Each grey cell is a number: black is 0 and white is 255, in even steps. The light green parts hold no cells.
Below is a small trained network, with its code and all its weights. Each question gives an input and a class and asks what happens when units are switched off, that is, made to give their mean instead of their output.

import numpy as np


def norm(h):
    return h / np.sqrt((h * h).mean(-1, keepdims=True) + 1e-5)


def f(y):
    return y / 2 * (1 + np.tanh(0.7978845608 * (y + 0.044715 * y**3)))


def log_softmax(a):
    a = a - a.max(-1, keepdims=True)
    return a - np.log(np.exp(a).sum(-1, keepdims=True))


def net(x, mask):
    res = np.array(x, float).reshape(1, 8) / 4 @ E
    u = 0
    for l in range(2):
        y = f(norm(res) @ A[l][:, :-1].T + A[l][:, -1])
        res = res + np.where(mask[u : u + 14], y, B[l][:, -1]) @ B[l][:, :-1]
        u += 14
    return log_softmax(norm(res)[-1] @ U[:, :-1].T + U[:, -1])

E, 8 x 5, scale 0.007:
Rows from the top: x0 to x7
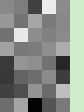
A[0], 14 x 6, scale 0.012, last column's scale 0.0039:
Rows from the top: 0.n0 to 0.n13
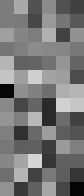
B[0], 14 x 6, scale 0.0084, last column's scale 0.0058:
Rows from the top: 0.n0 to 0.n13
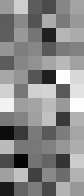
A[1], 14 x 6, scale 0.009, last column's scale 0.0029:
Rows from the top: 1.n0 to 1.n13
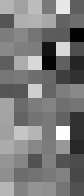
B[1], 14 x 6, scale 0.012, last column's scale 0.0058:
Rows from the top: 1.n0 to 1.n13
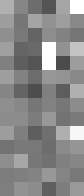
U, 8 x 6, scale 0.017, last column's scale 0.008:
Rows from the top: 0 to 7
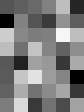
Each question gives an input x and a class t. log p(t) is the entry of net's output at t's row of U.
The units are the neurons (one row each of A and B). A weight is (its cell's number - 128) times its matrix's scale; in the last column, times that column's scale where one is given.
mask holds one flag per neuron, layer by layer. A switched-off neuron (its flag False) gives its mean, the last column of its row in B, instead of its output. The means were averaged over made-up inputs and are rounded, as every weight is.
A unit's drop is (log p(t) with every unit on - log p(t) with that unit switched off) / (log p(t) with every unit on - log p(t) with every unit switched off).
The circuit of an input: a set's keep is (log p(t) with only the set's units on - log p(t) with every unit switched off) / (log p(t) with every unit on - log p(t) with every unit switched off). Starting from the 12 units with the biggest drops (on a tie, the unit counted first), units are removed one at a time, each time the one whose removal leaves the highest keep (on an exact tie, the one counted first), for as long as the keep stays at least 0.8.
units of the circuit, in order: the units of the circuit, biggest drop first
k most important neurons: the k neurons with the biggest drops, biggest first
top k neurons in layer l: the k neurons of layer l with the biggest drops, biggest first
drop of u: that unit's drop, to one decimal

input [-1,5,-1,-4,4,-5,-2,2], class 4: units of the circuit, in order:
[0.n11]
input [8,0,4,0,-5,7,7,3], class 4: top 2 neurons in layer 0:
[0.n5 0.n6]
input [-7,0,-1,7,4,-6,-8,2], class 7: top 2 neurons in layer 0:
[0.n6 0.n8]
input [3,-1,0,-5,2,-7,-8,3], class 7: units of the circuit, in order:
[0.n7 1.n0]
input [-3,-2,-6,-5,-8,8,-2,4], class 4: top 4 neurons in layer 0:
[0.n9 0.n5 0.n7 0.n2]
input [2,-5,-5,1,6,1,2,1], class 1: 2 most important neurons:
[0.n13 1.n3]
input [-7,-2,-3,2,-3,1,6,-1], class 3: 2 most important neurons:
[0.n5 0.n8]
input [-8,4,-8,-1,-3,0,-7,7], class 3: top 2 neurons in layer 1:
[1.n9 1.n0]
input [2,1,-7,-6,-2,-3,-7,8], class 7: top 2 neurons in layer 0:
[0.n5 0.n12]
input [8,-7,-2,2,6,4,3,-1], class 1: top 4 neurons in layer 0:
[0.n13 0.n7 0.n2 0.n9]
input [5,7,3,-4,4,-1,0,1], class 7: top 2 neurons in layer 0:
[0.n5 0.n7]
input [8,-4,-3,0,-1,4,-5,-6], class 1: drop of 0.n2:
0.1
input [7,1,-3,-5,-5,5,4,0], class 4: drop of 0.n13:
-0.2
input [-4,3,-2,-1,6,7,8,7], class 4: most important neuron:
[1.n0]
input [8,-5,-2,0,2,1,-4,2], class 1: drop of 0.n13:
0.2
